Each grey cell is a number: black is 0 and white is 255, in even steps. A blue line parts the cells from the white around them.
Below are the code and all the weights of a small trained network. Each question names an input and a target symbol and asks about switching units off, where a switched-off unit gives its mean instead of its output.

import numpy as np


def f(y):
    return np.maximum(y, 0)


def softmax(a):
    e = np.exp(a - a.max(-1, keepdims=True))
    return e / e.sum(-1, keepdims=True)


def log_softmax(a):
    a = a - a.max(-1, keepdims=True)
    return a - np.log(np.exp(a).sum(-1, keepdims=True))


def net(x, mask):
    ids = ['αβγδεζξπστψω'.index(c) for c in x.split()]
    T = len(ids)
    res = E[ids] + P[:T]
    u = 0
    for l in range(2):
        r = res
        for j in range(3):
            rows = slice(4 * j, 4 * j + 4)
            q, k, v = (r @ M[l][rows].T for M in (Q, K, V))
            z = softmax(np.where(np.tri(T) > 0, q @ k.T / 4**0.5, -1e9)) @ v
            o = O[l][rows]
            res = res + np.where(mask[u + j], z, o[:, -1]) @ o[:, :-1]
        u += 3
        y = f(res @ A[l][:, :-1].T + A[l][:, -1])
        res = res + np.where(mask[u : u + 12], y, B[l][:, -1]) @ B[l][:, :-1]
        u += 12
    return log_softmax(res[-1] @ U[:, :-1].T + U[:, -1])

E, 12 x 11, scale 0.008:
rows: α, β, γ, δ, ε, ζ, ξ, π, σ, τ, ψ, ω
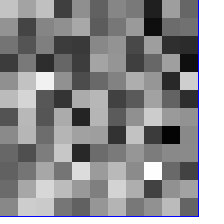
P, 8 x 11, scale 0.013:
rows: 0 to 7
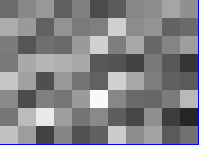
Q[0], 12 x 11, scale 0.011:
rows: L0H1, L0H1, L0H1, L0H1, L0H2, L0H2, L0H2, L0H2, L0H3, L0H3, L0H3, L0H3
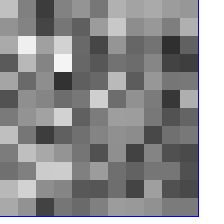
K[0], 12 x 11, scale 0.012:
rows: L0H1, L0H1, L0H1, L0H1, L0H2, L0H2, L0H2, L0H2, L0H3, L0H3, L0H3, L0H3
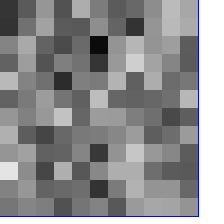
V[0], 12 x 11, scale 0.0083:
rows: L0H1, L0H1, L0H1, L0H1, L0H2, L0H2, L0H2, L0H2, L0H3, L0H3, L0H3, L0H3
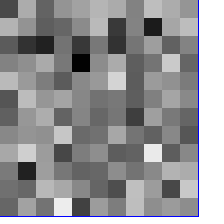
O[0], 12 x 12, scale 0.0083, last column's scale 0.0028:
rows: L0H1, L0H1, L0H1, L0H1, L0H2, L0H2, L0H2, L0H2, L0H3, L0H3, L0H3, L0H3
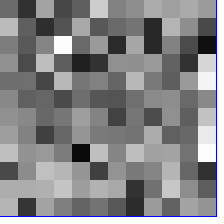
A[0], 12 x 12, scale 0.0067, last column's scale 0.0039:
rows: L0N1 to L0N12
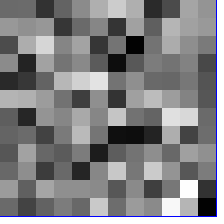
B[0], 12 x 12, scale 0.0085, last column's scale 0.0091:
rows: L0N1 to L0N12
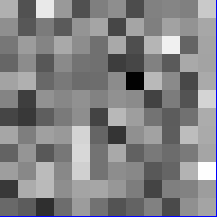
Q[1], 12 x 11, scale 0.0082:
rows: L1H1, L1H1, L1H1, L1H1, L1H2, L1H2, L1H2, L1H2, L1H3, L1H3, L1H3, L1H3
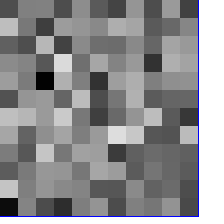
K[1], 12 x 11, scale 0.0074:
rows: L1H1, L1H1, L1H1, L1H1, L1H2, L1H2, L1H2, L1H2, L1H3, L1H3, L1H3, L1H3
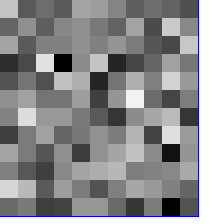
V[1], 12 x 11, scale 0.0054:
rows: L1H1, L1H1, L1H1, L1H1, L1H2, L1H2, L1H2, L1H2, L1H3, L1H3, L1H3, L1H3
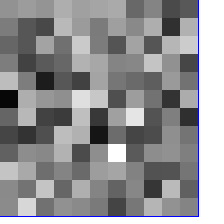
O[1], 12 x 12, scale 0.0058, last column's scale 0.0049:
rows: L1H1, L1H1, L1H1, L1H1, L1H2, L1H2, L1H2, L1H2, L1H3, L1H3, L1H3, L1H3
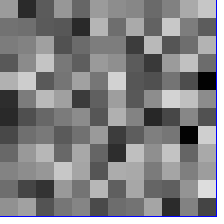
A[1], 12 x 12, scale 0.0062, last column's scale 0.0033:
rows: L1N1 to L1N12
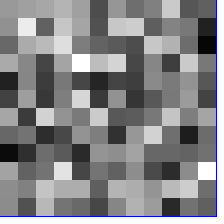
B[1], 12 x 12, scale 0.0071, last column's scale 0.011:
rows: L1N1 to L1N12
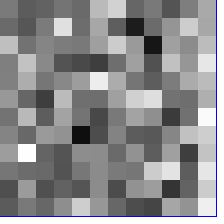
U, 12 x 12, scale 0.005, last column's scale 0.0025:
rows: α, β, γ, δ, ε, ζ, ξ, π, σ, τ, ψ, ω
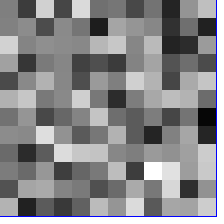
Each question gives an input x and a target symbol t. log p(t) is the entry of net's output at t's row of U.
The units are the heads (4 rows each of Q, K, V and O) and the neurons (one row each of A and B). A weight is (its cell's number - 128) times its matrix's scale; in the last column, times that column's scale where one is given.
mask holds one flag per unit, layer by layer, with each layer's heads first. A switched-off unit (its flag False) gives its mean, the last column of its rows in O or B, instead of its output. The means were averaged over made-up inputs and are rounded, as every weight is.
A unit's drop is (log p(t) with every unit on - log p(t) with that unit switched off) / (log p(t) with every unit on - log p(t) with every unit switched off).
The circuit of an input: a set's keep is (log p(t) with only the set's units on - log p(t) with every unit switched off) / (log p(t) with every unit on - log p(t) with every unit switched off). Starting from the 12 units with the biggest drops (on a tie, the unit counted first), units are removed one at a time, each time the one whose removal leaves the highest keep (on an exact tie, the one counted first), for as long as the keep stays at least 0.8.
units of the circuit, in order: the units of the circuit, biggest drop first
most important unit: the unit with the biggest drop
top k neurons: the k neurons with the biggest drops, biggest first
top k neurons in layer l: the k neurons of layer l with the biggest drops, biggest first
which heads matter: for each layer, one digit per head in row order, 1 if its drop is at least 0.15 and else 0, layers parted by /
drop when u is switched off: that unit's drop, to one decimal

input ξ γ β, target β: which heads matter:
111 / 000
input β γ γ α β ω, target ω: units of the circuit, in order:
L0H1, L1H1
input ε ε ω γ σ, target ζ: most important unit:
L0H3
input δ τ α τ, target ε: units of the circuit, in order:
L0H1, L1H2, L1N11
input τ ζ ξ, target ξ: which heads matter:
101 / 000
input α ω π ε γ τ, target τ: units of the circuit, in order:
L0N5, L0H1, L1H2
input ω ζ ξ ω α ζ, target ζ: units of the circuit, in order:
L0H1, L0N8
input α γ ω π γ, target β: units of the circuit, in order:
L0H1, L1H2, L0H3
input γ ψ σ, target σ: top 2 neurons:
L0N5, L0N8
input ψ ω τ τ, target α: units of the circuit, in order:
L0H1, L0H3, L0N10, L1N12
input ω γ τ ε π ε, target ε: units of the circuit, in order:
L1H2, L0N11, L1N11, L0H2
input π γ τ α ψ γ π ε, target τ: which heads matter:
111 / 011
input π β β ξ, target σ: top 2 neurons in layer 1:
L1N6, L1N5
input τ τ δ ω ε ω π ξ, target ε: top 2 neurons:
L1N11, L0N10
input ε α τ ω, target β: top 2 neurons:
L1N6, L0N9
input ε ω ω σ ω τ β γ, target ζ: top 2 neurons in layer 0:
L0N10, L0N3
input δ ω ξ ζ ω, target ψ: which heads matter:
101 / 010
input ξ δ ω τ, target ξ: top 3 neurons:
L1N5, L1N9, L0N4
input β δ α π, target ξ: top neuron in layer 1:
L1N5
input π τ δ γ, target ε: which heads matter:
100 / 010
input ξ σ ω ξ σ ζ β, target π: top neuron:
L1N3
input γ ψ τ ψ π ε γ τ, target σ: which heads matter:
100 / 000
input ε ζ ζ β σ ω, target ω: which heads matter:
100 / 100
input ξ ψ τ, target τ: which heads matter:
100 / 000
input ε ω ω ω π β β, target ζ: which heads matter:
101 / 000
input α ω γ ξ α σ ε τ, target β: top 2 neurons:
L1N4, L1N6
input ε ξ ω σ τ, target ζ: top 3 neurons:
L1N4, L0N10, L0N3
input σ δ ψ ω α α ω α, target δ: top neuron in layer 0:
L0N3
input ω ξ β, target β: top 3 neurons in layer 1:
L1N6, L1N4, L1N11
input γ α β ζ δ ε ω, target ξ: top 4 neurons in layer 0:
L0N4, L0N1, L0N10, L0N9
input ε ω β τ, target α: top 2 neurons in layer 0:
L0N10, L0N9
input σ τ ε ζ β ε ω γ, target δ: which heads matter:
111 / 011
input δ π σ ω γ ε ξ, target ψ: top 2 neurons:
L0N6, L1N9
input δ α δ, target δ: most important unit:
L0H1
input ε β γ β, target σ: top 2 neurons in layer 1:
L1N6, L1N5
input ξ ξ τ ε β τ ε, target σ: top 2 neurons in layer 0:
L0N9, L0N8
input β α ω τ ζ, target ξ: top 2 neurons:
L0N8, L1N5
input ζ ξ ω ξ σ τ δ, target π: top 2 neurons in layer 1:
L1N3, L1N8
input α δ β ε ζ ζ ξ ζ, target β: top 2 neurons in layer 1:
L1N6, L1N4
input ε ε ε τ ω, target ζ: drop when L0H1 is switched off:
0.1
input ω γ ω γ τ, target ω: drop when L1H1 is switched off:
0.3
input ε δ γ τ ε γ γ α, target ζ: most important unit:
L0H3
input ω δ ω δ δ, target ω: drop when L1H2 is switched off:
0.2
